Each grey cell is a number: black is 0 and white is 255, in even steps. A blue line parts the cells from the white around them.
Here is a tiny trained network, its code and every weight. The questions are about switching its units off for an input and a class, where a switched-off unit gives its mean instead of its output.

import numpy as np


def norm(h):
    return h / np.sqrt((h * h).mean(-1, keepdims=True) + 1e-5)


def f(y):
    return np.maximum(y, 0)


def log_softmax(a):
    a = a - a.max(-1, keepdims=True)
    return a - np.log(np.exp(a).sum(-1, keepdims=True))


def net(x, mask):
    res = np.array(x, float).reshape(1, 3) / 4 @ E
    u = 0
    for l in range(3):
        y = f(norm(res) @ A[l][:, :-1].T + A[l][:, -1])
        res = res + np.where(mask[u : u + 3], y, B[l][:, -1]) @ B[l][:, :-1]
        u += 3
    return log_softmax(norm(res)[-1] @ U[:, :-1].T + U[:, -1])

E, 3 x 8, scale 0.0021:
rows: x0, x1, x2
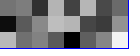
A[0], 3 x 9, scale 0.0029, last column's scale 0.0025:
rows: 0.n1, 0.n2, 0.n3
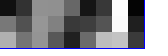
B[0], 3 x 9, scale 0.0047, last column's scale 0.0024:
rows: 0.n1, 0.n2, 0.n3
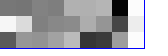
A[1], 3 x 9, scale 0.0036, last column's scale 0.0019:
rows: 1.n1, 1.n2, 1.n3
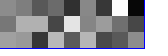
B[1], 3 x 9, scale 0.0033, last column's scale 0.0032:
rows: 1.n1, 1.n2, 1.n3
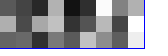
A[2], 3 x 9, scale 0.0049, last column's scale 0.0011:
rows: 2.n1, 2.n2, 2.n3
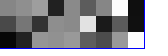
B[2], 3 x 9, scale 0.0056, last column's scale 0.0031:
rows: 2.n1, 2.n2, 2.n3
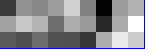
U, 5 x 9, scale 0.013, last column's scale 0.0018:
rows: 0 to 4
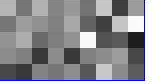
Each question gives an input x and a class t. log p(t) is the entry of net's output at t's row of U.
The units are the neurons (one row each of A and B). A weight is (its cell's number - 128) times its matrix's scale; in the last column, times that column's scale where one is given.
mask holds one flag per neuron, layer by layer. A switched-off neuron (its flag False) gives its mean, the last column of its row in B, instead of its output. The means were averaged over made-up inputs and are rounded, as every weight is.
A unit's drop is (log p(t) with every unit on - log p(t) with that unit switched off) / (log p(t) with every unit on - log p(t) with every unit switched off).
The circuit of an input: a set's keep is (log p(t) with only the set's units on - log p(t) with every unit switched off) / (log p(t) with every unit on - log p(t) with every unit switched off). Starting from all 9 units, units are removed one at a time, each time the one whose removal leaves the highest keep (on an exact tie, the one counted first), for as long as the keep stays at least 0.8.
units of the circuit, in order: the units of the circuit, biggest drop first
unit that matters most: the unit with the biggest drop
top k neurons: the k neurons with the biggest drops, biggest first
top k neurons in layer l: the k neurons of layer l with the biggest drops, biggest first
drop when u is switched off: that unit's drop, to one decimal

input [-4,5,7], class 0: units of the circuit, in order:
0.n1
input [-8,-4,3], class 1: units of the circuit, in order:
2.n1, 0.n1
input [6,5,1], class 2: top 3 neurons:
0.n3, 0.n1, 1.n3
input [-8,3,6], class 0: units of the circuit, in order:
0.n1, 0.n2
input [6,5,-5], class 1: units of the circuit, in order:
2.n2, 2.n3
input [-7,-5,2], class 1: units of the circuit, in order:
0.n1, 2.n1
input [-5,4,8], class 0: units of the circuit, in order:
0.n1, 0.n2
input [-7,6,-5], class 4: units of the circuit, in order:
2.n3, 2.n2
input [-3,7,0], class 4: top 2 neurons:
2.n3, 0.n2
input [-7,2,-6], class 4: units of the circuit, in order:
0.n2, 2.n3
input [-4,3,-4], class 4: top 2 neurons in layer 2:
2.n3, 2.n2
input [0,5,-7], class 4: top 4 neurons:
2.n3, 0.n2, 1.n3, 2.n1
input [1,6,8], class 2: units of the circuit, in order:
0.n2, 0.n1
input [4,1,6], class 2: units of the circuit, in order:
0.n2, 2.n3
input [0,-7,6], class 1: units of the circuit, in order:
0.n3, 1.n2
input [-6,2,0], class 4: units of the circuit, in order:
2.n2
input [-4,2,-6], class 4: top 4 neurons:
0.n2, 2.n3, 0.n1, 2.n2
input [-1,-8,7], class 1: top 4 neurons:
2.n1, 0.n3, 1.n2, 1.n3
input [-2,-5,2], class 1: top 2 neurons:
0.n1, 2.n1
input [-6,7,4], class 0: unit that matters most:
0.n2
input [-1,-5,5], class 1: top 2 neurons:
2.n1, 0.n3
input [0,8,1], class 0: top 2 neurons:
0.n1, 0.n3
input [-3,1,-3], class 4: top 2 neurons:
0.n2, 0.n1
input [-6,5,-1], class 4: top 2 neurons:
0.n2, 2.n3
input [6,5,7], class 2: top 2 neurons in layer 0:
0.n1, 0.n2
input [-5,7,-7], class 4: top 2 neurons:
2.n3, 2.n2
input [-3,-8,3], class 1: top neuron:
2.n1
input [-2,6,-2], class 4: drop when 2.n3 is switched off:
0.2
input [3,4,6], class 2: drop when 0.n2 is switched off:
0.1
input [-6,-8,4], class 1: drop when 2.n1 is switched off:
0.4
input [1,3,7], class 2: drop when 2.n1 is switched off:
-0.1
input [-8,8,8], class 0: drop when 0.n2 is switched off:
0.6
